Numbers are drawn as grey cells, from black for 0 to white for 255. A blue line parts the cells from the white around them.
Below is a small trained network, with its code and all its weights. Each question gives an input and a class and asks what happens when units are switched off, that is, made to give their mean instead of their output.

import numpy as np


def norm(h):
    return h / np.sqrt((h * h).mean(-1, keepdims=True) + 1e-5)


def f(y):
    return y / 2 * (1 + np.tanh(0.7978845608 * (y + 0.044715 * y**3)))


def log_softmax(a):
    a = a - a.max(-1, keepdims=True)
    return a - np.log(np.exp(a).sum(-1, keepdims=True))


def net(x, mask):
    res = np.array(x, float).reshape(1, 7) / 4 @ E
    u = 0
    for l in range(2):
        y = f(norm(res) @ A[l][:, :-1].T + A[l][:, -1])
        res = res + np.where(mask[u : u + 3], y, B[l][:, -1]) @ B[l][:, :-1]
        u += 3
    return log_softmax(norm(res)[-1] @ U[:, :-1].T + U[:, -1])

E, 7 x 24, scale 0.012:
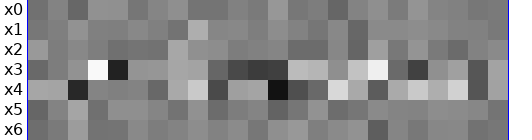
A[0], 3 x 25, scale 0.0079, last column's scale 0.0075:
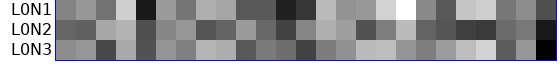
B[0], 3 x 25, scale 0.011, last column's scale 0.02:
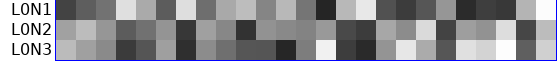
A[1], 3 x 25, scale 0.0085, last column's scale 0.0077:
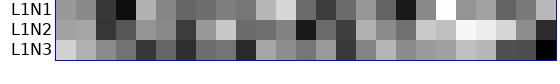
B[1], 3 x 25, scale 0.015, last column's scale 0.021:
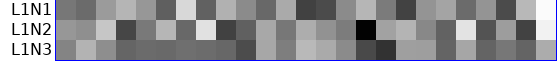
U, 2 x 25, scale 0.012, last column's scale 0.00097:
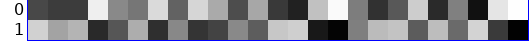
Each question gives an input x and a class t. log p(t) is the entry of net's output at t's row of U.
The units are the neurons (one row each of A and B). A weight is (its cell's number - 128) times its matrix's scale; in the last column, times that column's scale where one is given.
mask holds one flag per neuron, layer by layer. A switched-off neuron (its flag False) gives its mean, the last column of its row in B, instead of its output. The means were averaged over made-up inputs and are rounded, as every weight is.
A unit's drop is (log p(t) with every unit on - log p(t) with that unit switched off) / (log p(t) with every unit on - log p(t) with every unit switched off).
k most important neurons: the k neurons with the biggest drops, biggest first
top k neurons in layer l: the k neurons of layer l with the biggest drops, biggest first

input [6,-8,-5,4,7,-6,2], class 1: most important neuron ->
L0N3
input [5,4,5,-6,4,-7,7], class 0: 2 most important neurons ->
L0N3, L1N1
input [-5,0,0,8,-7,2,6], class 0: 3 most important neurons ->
L0N1, L1N2, L0N3
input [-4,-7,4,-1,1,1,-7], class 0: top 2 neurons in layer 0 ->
L0N3, L0N2
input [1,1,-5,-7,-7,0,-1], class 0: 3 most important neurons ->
L0N3, L1N2, L0N2
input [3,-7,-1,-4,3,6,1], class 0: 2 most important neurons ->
L0N3, L1N1
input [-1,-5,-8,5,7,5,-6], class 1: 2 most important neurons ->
L0N3, L1N1
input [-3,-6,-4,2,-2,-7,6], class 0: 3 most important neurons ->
L0N3, L1N2, L1N3
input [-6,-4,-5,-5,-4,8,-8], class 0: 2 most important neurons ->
L0N3, L1N2
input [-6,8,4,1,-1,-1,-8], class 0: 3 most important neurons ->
L0N3, L1N2, L1N3
